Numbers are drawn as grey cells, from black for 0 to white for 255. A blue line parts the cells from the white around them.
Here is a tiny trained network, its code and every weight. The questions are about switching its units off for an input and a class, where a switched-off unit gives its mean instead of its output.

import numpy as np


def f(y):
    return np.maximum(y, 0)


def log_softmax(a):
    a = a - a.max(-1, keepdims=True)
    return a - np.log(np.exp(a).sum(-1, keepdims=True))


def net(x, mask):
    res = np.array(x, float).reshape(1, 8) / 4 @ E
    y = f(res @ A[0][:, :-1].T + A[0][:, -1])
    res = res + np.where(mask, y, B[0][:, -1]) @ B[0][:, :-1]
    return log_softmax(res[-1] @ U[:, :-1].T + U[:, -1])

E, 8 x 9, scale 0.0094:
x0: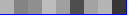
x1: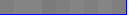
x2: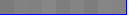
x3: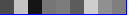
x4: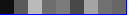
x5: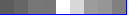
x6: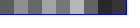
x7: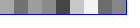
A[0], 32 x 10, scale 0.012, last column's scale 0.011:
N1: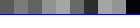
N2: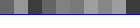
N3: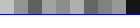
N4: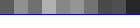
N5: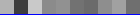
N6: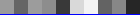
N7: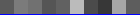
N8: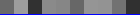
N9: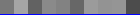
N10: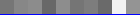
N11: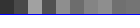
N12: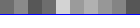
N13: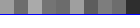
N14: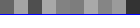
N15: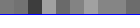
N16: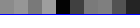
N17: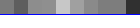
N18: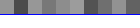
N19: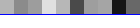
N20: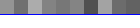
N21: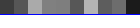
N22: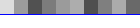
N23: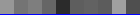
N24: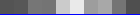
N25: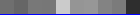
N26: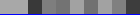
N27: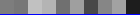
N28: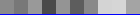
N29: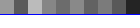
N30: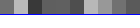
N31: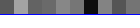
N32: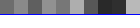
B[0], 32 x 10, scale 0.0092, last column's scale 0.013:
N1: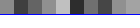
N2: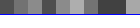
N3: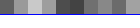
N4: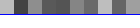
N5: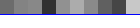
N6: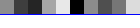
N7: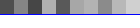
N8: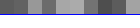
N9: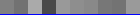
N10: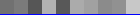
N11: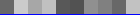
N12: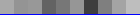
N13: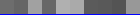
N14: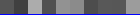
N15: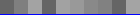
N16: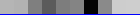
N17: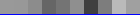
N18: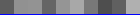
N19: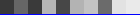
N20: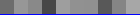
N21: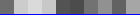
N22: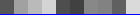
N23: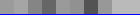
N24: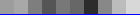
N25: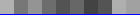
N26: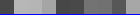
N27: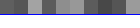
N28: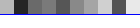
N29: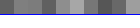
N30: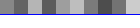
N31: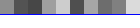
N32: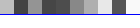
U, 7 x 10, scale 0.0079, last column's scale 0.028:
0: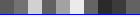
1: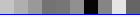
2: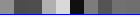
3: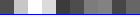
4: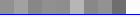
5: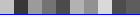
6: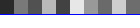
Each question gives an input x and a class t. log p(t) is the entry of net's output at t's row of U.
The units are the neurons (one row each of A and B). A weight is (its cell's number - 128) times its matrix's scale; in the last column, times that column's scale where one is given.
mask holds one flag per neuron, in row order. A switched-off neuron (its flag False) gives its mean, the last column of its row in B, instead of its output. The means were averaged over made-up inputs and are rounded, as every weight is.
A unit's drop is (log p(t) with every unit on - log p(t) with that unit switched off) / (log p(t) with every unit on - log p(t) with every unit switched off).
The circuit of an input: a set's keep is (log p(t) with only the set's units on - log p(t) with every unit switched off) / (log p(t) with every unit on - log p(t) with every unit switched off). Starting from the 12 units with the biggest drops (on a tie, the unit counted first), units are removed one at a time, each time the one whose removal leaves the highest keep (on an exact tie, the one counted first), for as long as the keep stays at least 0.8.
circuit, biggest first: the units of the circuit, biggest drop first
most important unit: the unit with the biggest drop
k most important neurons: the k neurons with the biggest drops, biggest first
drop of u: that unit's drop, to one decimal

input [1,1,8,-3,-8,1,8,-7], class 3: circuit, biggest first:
N22
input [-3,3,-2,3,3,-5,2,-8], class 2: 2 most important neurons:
N31, N1
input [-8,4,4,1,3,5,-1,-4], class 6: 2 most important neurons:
N7, N10
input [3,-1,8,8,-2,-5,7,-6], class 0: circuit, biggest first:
N30, N8
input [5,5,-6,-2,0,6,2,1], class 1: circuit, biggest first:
N24, N17
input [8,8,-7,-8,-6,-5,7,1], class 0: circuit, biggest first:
N13, N29
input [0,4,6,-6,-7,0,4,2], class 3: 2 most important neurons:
N22, N3
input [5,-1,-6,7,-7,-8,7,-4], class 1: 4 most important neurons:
N16, N28, N5, N23
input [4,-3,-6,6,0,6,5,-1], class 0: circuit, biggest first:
N8, N14
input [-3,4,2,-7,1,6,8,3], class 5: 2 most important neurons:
N32, N4
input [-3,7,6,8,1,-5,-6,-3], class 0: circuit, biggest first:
N30, N2
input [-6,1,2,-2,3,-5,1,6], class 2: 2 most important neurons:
N6, N19
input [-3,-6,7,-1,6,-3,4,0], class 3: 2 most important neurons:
N21, N11
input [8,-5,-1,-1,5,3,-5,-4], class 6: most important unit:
N19
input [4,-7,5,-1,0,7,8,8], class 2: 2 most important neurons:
N6, N16
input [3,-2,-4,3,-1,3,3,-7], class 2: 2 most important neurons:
N31, N1
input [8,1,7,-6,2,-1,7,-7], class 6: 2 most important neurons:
N19, N6
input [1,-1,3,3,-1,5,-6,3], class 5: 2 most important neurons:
N28, N16
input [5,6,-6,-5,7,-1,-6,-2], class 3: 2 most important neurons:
N11, N21
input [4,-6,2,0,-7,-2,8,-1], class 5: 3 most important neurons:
N32, N4, N11
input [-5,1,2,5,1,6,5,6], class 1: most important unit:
N24
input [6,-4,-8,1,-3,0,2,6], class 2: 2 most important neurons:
N6, N7
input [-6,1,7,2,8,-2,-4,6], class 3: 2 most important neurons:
N21, N11
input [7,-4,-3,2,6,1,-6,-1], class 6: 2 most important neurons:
N19, N32
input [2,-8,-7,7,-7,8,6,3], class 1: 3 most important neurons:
N24, N12, N25
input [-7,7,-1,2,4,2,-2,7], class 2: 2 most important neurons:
N6, N19
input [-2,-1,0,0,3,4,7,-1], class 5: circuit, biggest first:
N32
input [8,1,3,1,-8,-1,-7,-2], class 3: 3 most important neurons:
N22, N26, N3
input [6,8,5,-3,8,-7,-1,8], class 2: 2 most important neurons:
N6, N22
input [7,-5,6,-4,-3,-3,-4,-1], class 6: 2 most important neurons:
N19, N32
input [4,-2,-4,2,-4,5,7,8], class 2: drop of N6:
1.8
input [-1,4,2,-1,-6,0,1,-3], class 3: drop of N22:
0.2
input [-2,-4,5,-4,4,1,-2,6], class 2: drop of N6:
1.0
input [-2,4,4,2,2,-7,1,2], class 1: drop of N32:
0.0
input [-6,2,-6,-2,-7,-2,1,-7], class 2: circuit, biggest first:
N31
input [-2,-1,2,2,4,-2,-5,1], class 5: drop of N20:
0.1
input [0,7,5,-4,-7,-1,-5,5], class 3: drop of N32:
0.1
